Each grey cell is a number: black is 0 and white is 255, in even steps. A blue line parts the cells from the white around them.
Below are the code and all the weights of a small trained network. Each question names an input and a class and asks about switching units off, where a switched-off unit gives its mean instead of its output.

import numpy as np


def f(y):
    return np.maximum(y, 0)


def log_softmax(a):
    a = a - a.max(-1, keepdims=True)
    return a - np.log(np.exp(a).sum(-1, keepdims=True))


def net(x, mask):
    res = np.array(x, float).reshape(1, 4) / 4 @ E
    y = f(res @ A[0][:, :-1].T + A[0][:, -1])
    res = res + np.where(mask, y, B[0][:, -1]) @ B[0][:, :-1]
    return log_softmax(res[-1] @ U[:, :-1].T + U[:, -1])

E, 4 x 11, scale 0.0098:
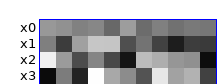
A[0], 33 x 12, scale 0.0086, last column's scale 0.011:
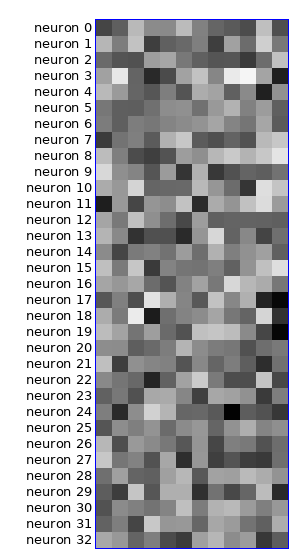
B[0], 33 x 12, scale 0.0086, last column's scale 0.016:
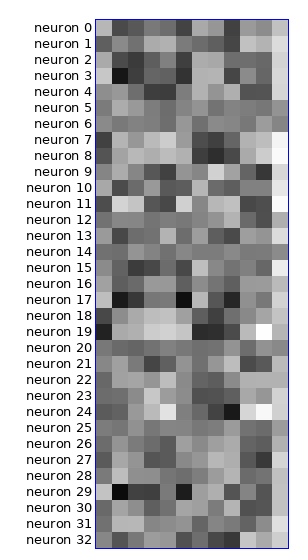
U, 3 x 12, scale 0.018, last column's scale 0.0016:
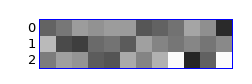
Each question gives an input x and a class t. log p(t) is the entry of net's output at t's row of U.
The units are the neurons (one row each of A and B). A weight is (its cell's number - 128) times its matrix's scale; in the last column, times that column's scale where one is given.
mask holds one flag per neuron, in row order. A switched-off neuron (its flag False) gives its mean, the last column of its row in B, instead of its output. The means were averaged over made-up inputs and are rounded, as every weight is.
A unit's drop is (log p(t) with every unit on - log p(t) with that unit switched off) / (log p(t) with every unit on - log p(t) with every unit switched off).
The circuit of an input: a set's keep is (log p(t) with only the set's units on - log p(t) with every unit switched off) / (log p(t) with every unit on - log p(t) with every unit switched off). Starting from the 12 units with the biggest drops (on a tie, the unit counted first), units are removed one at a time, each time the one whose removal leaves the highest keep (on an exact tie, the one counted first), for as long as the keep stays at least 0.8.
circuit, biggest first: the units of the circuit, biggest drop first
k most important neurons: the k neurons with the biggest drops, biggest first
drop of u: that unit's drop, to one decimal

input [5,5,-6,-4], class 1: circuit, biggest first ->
neuron 29
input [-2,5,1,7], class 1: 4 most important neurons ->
neuron 17; neuron 8; neuron 2; neuron 7
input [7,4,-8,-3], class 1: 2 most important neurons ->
neuron 29; neuron 0
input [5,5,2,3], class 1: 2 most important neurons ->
neuron 8; neuron 7
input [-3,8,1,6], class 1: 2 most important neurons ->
neuron 17; neuron 2
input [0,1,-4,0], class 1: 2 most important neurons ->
neuron 8; neuron 19
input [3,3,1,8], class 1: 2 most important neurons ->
neuron 17; neuron 8
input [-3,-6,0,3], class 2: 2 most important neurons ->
neuron 11; neuron 24
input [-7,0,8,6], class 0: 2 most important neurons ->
neuron 19; neuron 3
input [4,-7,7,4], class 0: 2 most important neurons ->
neuron 19; neuron 8
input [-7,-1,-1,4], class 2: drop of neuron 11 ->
0.1
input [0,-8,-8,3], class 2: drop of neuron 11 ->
0.6
